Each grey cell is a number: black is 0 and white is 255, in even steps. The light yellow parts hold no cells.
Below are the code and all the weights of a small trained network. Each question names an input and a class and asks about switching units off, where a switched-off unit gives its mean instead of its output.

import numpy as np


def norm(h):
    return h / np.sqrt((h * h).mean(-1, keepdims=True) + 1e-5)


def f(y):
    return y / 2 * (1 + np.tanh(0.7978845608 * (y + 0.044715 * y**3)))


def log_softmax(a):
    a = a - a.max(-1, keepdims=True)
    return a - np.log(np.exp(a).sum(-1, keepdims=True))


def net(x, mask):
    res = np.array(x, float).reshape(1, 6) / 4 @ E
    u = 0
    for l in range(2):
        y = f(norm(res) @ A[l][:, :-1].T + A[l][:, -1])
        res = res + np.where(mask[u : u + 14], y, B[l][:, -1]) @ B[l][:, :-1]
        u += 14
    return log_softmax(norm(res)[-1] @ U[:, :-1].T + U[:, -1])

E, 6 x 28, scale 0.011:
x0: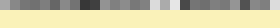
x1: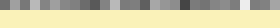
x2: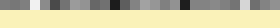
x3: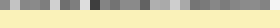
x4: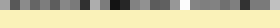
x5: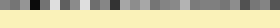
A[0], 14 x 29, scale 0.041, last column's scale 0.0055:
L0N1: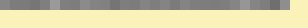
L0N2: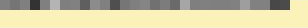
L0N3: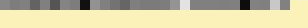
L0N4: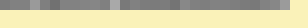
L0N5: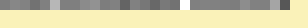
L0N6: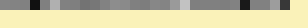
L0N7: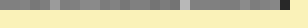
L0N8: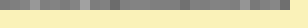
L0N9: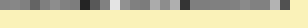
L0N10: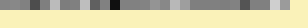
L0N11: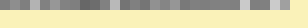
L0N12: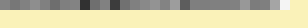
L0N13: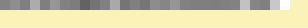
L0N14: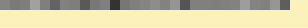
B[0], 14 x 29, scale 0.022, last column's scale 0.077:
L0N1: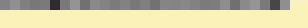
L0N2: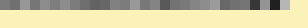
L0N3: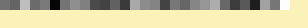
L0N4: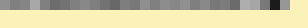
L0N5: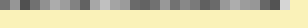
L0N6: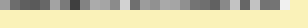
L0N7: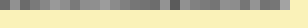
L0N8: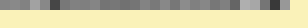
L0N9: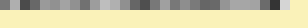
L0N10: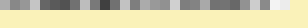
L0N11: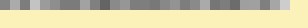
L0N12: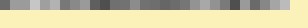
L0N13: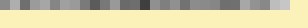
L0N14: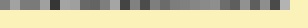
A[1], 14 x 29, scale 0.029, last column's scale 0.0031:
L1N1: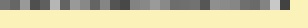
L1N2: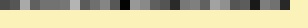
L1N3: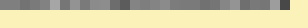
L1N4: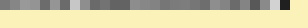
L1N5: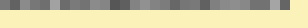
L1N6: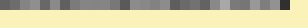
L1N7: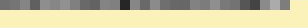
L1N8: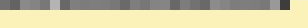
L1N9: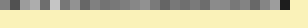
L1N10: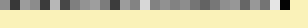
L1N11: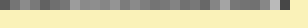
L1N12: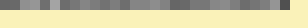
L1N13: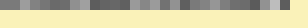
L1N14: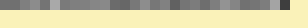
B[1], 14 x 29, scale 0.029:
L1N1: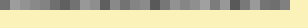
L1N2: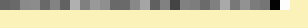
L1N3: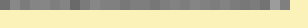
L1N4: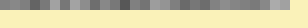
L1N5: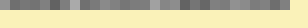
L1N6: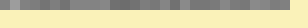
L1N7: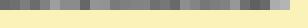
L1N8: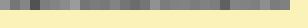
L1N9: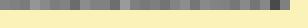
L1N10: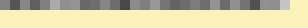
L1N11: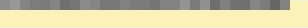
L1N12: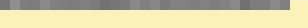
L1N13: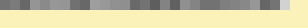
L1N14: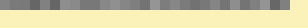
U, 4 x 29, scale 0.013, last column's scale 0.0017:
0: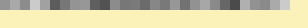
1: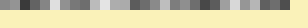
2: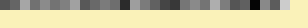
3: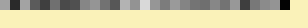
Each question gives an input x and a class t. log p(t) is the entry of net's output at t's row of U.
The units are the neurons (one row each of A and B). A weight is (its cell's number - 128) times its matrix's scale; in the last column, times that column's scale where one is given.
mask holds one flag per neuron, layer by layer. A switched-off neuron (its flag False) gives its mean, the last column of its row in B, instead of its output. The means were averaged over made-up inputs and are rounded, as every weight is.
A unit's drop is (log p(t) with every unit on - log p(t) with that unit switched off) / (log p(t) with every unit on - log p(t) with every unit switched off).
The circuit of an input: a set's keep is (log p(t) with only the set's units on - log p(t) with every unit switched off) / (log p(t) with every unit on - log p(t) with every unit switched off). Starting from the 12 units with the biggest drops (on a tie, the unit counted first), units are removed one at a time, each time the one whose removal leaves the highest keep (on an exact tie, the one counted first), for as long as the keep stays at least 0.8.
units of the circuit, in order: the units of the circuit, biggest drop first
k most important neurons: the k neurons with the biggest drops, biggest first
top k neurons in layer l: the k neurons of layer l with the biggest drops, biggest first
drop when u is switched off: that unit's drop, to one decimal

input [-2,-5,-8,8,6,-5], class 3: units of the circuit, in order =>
[L0N3 L0N6]
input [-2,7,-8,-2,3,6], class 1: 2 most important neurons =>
[L0N5 L0N6]
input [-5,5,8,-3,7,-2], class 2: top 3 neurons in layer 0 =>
[L0N10 L0N6 L0N14]
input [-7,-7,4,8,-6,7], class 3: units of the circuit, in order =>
[L0N13 L0N11]
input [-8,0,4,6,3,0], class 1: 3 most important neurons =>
[L0N3 L0N5 L0N12]
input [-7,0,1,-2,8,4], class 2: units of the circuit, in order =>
[L0N2]
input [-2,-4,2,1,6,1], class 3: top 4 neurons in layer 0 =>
[L0N10 L0N6 L0N13 L0N11]
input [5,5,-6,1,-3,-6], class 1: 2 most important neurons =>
[L0N9 L0N3]
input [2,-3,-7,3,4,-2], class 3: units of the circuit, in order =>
[L0N6 L0N3]
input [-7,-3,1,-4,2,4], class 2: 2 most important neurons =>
[L0N2 L0N6]
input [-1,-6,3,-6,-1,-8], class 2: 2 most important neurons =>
[L0N10 L0N6]
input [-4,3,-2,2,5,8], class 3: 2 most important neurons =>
[L0N10 L0N9]
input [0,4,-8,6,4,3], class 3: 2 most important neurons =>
[L0N10 L0N3]
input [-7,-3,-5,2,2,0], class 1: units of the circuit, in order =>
[L0N5]
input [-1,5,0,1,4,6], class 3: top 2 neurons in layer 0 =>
[L0N10 L0N9]
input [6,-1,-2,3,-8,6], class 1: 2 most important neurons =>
[L0N3 L0N9]
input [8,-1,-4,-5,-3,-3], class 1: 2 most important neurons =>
[L0N9 L0N10]
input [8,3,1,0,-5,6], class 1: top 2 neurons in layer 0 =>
[L0N3 L0N9]
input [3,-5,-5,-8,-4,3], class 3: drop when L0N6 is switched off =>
0.4
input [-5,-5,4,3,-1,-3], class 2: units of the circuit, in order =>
[L0N10]
